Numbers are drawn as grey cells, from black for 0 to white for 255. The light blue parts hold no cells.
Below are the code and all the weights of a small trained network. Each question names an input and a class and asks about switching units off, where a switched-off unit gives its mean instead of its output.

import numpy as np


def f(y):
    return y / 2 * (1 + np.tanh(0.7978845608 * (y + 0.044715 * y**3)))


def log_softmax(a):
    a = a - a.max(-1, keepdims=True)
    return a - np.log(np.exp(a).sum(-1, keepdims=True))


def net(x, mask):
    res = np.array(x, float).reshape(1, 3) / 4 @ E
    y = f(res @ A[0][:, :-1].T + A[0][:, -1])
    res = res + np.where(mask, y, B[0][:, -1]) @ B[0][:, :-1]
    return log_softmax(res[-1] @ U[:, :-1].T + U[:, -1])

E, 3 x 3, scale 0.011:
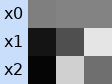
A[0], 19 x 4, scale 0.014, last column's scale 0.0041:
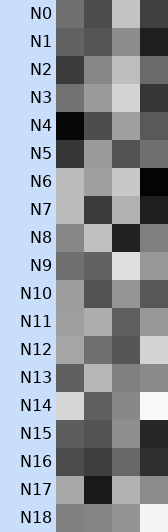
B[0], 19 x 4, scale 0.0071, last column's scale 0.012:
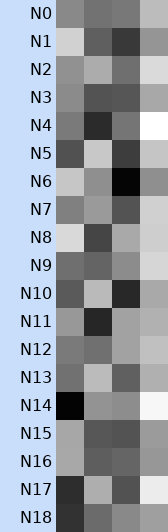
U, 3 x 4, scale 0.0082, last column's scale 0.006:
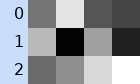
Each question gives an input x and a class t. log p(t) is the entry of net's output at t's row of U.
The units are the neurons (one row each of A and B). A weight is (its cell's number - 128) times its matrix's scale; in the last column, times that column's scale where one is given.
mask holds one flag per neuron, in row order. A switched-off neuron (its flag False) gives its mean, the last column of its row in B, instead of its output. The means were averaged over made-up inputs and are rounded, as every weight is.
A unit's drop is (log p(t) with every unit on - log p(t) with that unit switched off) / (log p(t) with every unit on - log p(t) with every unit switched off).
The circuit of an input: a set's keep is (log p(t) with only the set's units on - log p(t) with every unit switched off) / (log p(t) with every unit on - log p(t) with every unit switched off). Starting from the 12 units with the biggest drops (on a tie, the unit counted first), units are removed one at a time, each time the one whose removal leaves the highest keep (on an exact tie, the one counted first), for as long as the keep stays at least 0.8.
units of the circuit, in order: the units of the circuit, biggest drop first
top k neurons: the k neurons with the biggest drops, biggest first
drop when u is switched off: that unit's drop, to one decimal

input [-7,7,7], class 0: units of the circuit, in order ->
N5
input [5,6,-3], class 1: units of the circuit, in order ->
N4, N14
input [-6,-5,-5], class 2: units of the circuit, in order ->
N14, N12
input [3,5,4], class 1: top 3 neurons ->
N4, N17, N14
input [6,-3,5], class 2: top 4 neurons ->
N8, N17, N10, N7
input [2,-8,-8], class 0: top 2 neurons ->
N14, N10
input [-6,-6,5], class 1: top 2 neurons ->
N8, N11
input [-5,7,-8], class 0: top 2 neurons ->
N17, N10
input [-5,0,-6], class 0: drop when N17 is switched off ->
0.1
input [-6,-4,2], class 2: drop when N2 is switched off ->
-0.1
